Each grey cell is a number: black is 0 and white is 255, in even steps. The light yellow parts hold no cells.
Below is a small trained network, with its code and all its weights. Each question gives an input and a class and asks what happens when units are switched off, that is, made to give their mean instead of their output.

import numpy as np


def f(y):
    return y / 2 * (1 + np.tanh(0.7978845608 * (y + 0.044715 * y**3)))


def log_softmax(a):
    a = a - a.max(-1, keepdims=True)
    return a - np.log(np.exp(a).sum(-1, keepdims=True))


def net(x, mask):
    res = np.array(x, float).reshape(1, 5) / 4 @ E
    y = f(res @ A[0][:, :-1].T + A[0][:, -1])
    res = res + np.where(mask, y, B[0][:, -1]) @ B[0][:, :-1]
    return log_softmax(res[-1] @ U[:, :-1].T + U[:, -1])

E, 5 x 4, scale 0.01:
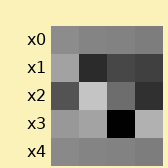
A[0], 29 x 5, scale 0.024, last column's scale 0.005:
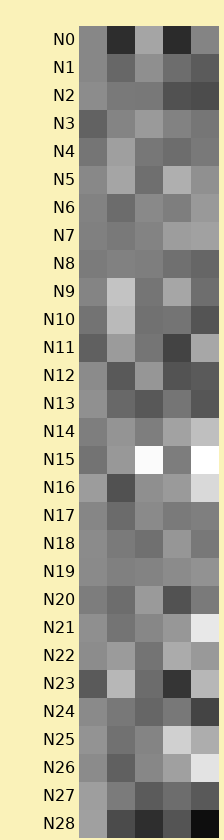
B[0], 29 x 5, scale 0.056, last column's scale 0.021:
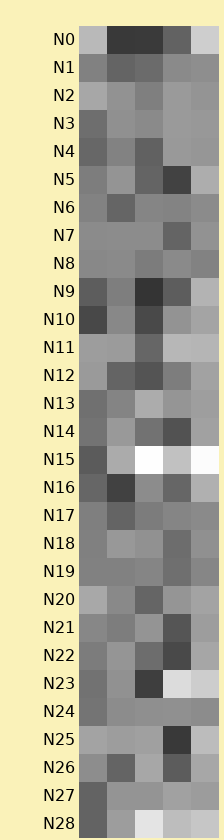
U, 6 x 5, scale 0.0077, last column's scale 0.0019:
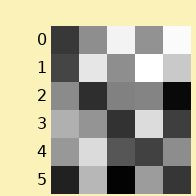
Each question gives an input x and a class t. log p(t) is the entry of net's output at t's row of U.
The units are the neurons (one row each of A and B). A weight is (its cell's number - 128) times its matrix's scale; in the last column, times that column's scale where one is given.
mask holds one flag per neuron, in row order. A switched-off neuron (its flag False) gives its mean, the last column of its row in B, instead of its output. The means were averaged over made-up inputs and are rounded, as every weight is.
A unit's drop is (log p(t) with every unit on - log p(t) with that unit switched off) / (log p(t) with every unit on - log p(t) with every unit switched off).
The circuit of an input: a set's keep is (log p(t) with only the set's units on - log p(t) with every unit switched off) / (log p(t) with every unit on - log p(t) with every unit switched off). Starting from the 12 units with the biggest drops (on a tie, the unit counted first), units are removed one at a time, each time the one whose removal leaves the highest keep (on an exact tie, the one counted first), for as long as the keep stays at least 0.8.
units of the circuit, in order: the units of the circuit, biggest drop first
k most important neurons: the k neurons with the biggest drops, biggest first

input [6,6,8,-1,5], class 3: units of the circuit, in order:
(N0)
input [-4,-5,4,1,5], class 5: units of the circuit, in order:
(N28 N9)
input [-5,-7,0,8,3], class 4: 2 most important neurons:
(N25 N23)
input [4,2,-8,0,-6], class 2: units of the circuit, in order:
(N15 N16)
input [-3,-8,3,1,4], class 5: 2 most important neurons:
(N9 N28)
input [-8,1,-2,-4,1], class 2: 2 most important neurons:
(N0 N28)
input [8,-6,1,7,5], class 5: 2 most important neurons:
(N9 N10)
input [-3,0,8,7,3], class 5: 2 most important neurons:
(N15 N9)
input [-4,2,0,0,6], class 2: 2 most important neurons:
(N15 N23)
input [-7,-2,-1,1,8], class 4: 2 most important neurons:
(N15 N28)
